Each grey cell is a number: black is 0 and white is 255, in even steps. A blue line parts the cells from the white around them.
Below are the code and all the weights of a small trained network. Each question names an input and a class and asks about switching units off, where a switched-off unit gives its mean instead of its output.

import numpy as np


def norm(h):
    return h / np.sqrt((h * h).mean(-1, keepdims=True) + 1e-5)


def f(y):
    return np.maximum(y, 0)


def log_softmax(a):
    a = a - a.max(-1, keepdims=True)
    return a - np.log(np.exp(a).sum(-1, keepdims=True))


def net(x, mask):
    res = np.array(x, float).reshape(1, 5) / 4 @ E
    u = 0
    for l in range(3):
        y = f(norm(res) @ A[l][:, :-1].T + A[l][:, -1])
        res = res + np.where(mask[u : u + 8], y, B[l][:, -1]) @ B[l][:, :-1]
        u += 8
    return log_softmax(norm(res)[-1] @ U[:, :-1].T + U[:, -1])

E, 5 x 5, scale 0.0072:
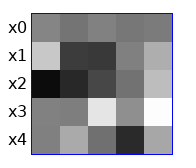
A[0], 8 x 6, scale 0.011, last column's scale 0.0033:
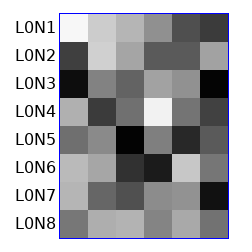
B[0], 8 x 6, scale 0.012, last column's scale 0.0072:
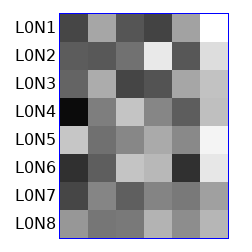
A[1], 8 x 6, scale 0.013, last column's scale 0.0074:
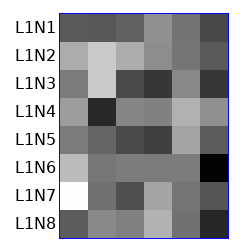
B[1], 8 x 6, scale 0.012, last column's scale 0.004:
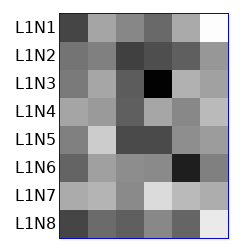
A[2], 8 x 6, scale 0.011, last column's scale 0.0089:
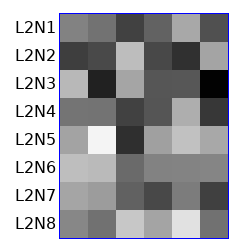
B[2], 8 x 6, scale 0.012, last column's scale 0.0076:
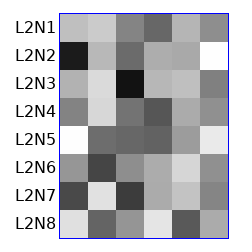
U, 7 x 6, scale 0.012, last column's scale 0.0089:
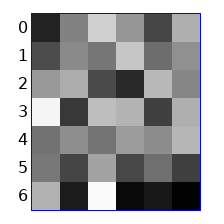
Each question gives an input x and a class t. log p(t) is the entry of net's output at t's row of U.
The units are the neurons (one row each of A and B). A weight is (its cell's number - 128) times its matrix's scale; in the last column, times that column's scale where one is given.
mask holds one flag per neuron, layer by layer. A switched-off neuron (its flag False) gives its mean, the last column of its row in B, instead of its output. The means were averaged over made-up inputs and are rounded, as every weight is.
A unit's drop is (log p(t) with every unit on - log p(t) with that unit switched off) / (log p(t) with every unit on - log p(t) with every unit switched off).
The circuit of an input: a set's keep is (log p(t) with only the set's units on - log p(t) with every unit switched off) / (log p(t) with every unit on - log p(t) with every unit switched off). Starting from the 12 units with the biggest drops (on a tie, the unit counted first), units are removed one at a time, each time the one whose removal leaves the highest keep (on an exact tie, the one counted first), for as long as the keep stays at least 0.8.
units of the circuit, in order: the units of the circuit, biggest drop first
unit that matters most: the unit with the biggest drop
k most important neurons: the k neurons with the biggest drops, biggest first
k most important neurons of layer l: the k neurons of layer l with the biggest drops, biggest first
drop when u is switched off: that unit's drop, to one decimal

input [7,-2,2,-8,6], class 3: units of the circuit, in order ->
L0N5; L0N1; L2N2
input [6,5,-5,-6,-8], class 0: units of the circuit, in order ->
L0N4
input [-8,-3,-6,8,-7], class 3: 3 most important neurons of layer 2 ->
L2N8; L2N2; L2N5
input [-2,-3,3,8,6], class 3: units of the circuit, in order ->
L2N8; L0N4; L0N1
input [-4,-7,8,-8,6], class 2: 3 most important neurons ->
L0N3; L0N6; L0N4
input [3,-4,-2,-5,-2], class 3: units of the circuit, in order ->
L0N5; L0N6; L2N2
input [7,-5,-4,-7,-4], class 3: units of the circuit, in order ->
L0N5; L0N6; L2N2
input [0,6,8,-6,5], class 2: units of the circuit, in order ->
L0N2; L1N5
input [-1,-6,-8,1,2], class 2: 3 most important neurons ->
L0N1; L0N6; L0N4
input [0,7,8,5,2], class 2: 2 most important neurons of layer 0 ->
L0N2; L0N4
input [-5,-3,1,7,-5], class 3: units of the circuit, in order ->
L0N6; L2N8; L2N2
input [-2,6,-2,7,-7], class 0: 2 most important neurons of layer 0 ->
L0N4; L0N5
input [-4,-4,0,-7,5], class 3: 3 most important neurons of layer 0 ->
L0N5; L0N4; L0N1
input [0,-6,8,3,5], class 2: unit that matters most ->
L0N3
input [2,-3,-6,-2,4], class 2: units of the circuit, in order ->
L0N1; L1N3
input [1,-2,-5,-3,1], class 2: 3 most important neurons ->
L0N1; L0N6; L1N3
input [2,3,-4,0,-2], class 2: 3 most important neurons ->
L0N1; L0N6; L0N2
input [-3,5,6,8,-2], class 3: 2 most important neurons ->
L0N1; L2N8
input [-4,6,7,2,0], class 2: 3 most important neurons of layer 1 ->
L1N5; L1N4; L1N8
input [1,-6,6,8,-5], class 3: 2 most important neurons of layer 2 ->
L2N8; L2N2
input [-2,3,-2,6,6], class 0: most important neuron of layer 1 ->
L1N7
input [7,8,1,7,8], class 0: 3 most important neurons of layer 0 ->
L0N6; L0N5; L0N7
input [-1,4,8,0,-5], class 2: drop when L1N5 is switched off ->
0.3
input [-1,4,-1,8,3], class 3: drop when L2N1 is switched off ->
0.0
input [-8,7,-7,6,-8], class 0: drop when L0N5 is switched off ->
0.1
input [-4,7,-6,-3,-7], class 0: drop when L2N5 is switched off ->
0.1
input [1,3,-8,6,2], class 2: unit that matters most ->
L0N1
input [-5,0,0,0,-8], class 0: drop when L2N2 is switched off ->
-0.1
